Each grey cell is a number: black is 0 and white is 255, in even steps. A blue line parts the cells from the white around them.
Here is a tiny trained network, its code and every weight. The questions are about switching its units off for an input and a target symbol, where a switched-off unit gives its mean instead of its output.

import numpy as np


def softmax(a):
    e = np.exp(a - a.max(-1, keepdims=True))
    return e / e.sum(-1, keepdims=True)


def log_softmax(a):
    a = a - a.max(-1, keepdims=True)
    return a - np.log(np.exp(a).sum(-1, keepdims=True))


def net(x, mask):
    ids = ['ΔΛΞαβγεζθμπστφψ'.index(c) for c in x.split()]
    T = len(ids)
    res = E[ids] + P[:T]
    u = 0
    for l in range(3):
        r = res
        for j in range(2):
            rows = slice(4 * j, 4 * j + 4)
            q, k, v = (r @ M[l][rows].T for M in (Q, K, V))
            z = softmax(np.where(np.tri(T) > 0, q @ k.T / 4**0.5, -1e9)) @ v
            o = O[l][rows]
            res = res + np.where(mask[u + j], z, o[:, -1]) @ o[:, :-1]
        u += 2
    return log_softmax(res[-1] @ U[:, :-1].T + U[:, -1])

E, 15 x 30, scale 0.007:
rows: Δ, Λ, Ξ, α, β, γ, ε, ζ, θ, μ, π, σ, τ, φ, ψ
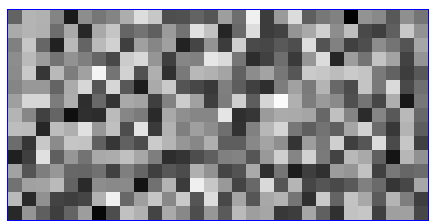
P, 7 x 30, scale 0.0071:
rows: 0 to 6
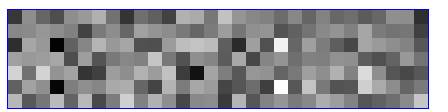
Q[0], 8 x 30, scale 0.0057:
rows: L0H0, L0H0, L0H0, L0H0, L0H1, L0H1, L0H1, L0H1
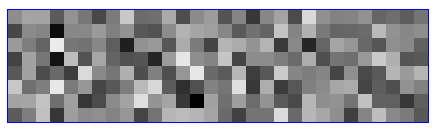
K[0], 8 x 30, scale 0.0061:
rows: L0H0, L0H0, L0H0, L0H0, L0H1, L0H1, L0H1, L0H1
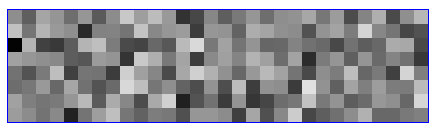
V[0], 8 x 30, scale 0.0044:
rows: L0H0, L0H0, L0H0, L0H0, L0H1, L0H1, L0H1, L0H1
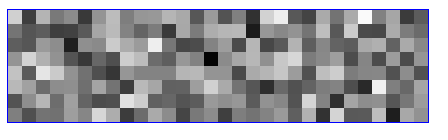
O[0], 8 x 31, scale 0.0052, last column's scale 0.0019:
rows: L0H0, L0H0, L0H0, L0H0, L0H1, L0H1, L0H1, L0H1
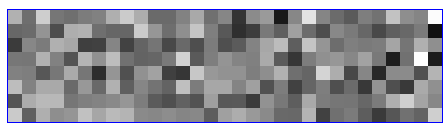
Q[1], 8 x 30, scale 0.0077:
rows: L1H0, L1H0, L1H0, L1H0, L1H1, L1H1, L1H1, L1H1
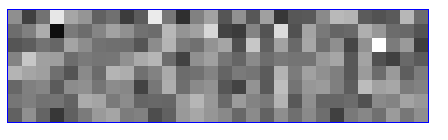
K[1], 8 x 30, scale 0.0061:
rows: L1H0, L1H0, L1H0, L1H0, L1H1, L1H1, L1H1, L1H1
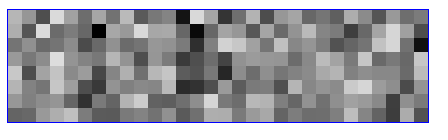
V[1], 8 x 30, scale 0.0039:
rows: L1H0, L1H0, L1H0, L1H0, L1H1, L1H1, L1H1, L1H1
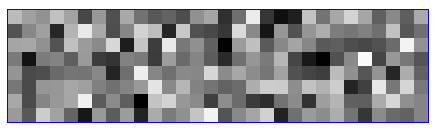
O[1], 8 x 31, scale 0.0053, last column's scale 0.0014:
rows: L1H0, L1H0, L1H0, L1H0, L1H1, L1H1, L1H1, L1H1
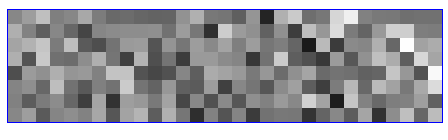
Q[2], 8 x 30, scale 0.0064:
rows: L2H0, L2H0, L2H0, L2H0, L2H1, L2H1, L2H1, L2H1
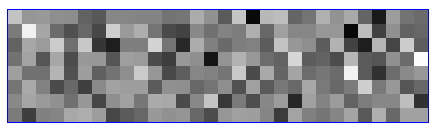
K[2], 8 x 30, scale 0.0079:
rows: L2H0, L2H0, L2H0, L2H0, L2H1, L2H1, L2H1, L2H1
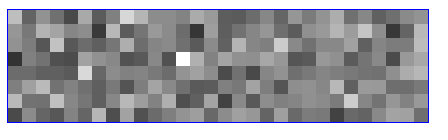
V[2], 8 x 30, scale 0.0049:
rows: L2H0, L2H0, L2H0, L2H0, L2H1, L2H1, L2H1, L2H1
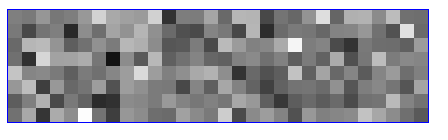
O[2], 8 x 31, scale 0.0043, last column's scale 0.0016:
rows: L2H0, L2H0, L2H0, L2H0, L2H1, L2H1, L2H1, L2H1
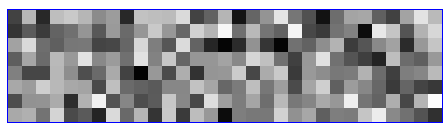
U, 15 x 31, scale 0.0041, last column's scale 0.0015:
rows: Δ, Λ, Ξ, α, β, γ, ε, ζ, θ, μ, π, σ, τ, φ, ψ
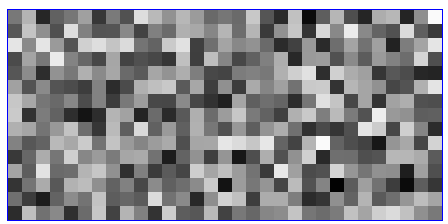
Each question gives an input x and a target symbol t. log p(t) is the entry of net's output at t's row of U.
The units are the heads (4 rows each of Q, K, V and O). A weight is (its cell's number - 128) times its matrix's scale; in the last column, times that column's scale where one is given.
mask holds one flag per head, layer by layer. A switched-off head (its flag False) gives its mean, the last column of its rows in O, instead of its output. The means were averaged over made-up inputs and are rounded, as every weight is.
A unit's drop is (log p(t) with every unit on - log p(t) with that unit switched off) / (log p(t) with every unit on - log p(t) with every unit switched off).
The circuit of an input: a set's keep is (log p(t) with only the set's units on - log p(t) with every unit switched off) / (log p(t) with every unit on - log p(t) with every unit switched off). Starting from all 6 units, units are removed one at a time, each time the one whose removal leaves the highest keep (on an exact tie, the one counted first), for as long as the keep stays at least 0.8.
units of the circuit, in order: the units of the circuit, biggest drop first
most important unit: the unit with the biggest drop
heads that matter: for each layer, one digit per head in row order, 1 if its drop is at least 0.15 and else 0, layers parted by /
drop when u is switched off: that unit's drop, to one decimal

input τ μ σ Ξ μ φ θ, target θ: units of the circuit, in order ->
[L2H1 L1H0]
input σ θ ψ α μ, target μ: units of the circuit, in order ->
[L2H0 L0H1]
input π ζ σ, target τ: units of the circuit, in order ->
[L1H0]
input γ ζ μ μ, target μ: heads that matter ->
00 / 00 / 10
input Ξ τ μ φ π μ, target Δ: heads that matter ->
00 / 01 / 10
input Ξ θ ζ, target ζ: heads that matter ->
00 / 00 / 11
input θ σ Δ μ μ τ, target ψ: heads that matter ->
10 / 01 / 00
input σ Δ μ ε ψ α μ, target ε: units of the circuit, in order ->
[L2H0 L1H1]
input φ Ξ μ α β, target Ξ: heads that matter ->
01 / 00 / 00
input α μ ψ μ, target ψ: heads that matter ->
01 / 01 / 01
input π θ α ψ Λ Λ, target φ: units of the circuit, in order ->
[L2H1 L2H0 L1H1]
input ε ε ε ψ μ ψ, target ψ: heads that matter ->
00 / 01 / 00
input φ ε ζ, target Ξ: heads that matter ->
10 / 00 / 00
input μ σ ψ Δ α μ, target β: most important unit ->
L1H0
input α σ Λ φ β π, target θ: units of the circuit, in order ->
[L2H1 L1H1 L2H0]
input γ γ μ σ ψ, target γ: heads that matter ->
00 / 01 / 00
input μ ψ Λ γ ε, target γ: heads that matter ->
00 / 01 / 00
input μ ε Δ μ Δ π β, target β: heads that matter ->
00 / 10 / 00
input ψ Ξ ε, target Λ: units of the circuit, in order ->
[L1H0 L0H1 L2H1]
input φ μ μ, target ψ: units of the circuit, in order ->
[L1H1 L2H1]
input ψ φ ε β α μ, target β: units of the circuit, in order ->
[L1H0 L0H1]
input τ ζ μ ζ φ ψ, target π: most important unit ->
L0H0
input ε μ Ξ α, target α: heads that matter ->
01 / 00 / 01
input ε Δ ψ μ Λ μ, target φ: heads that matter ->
00 / 00 / 11
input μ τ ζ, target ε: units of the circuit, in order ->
[L2H0 L1H1 L1H0]
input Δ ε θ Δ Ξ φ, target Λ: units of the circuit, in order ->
[L1H0 L0H1]
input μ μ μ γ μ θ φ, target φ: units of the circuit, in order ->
[L2H1 L2H0 L0H0]
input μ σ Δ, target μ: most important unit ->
L1H0
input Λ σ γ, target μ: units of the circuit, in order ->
[L1H0 L2H0 L1H1]
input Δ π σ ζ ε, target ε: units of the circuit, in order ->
[L2H0 L0H1]
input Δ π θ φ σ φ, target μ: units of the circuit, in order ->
[L2H0 L1H0 L1H1]
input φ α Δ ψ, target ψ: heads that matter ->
01 / 00 / 01
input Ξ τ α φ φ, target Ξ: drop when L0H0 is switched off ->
0.0
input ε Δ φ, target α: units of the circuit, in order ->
[L0H0]
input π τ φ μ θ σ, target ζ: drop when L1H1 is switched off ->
0.1
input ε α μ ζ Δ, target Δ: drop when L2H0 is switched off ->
1.3
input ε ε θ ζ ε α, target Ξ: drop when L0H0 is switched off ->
1.0
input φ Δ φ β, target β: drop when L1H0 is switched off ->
0.7
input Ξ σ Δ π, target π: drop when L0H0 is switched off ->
0.2
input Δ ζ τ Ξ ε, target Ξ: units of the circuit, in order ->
[L0H1]
